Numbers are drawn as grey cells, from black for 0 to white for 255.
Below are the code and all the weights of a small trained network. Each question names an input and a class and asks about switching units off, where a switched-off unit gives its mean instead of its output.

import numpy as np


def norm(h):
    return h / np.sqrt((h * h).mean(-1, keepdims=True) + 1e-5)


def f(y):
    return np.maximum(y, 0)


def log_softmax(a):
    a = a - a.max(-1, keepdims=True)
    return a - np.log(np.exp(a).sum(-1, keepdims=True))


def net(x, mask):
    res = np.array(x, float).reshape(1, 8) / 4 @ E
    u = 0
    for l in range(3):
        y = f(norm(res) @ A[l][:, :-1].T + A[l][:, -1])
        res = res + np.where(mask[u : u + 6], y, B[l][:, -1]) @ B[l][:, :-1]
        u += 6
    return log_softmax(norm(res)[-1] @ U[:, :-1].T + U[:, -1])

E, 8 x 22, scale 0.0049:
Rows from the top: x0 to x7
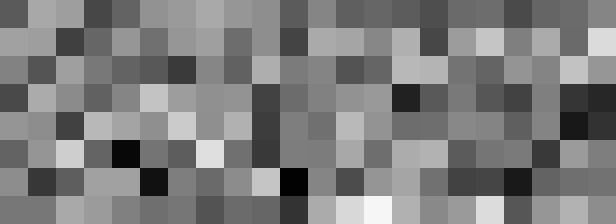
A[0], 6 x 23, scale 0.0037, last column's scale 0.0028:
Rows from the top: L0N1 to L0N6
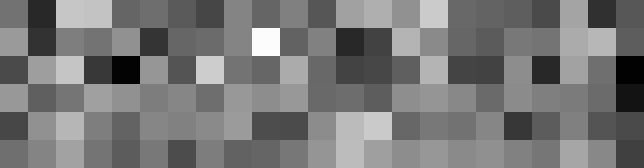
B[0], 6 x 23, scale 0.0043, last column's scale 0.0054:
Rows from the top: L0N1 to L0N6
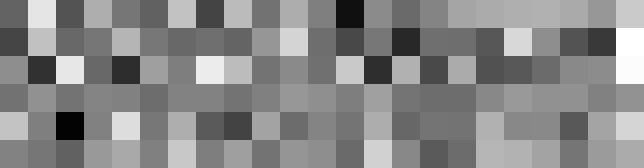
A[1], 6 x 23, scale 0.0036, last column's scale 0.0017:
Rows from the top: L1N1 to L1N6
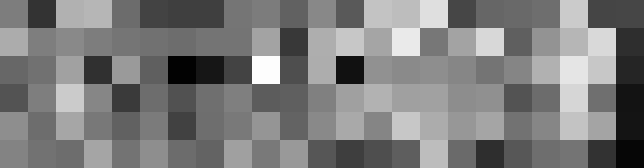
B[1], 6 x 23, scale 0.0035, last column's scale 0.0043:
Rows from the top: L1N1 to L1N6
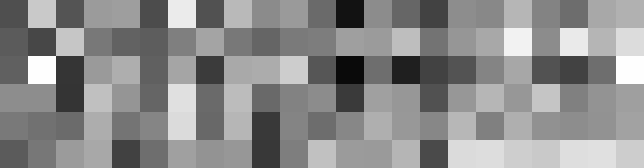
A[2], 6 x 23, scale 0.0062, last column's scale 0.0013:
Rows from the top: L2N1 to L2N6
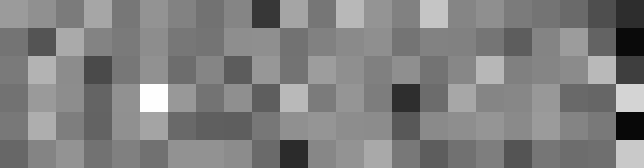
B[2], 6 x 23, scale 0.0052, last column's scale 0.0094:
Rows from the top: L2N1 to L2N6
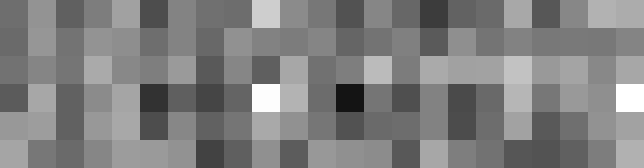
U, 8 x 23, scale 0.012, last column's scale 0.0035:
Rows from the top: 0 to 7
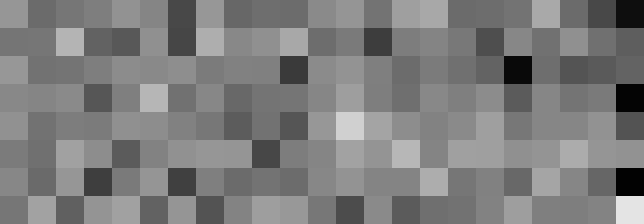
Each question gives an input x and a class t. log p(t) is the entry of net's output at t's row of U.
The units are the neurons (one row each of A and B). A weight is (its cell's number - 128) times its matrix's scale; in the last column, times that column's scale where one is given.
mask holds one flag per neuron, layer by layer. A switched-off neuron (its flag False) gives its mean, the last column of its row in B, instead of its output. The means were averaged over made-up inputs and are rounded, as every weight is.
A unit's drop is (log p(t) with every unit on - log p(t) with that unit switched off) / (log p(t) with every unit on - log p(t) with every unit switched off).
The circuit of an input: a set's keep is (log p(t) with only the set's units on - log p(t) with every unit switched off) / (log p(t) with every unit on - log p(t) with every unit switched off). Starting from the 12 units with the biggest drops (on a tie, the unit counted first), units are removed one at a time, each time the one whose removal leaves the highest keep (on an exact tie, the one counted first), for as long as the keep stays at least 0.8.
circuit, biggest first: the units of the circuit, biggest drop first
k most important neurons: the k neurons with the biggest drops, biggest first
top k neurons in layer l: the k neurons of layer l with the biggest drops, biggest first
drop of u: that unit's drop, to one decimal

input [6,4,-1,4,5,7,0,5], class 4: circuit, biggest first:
(L0N2, L0N5, L1N3)
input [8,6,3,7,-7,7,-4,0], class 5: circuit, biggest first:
(L0N2, L2N3, L1N3)
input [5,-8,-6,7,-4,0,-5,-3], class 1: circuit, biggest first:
(L0N3)
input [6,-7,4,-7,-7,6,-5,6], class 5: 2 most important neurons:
(L0N3, L2N4)
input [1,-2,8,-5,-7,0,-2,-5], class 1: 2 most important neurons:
(L0N3, L2N4)
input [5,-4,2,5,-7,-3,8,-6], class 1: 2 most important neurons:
(L0N3, L2N4)
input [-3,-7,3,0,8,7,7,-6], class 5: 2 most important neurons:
(L1N6, L2N4)
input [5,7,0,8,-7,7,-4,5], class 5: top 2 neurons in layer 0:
(L0N2, L0N3)
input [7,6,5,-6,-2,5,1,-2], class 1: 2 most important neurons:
(L0N3, L0N2)
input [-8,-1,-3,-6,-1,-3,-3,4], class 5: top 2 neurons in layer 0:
(L0N2, L0N5)
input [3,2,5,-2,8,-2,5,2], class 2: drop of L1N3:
0.1
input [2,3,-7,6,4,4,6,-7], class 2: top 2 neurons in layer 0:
(L0N2, L0N1)
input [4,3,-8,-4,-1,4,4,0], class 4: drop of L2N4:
0.4
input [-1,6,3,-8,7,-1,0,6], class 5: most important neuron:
(L1N2)
